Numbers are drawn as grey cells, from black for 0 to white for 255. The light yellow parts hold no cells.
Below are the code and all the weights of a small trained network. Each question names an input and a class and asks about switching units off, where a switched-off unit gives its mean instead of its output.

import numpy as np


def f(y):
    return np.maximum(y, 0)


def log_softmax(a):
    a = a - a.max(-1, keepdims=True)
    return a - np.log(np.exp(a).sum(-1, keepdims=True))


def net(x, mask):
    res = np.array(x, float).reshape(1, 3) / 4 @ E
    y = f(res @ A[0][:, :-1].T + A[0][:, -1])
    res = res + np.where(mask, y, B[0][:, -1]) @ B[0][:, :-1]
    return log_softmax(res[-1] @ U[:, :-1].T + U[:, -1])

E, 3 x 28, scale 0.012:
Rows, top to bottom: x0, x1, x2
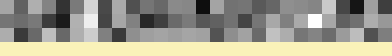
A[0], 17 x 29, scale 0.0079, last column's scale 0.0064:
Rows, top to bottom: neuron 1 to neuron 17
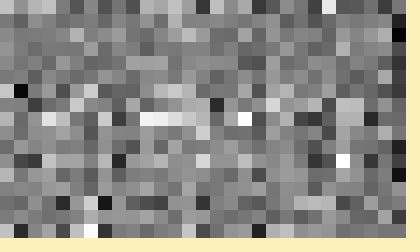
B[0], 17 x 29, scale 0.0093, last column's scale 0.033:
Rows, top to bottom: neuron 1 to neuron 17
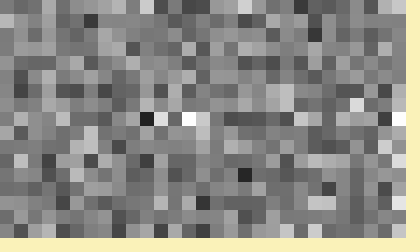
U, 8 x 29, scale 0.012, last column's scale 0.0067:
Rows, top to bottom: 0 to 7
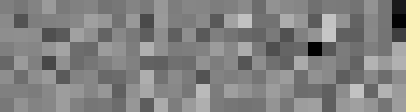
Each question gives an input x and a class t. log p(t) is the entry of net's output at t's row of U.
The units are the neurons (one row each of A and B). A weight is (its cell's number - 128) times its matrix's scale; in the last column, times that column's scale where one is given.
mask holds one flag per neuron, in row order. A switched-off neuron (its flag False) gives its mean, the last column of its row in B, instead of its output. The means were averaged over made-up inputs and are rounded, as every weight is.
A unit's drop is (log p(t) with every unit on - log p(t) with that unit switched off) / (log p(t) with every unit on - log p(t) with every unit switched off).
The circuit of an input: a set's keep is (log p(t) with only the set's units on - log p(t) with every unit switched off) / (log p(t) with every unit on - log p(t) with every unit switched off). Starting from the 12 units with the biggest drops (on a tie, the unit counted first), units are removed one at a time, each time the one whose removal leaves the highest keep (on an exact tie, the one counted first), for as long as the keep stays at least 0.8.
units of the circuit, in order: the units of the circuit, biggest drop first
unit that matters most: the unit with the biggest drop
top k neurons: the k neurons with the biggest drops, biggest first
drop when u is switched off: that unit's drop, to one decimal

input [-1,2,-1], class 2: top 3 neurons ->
(neuron 9; neuron 17; neuron 1)
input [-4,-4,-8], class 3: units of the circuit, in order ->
(neuron 9)
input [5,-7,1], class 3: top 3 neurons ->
(neuron 1; neuron 15; neuron 17)
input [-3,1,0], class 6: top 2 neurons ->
(neuron 9; neuron 15)
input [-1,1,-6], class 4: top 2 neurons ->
(neuron 15; neuron 9)
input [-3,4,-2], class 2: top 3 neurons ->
(neuron 9; neuron 17; neuron 1)
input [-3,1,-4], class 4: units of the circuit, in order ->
(neuron 9; neuron 15; neuron 8)
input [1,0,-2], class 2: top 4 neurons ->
(neuron 17; neuron 9; neuron 8; neuron 7)
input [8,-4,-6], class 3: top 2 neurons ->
(neuron 1; neuron 17)
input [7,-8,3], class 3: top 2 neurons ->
(neuron 1; neuron 15)
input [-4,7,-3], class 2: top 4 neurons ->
(neuron 9; neuron 17; neuron 1; neuron 7)
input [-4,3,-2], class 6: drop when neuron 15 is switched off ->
0.2
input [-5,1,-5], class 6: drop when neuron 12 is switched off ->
0.4
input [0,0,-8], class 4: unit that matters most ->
neuron 15
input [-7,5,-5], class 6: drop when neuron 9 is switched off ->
0.7
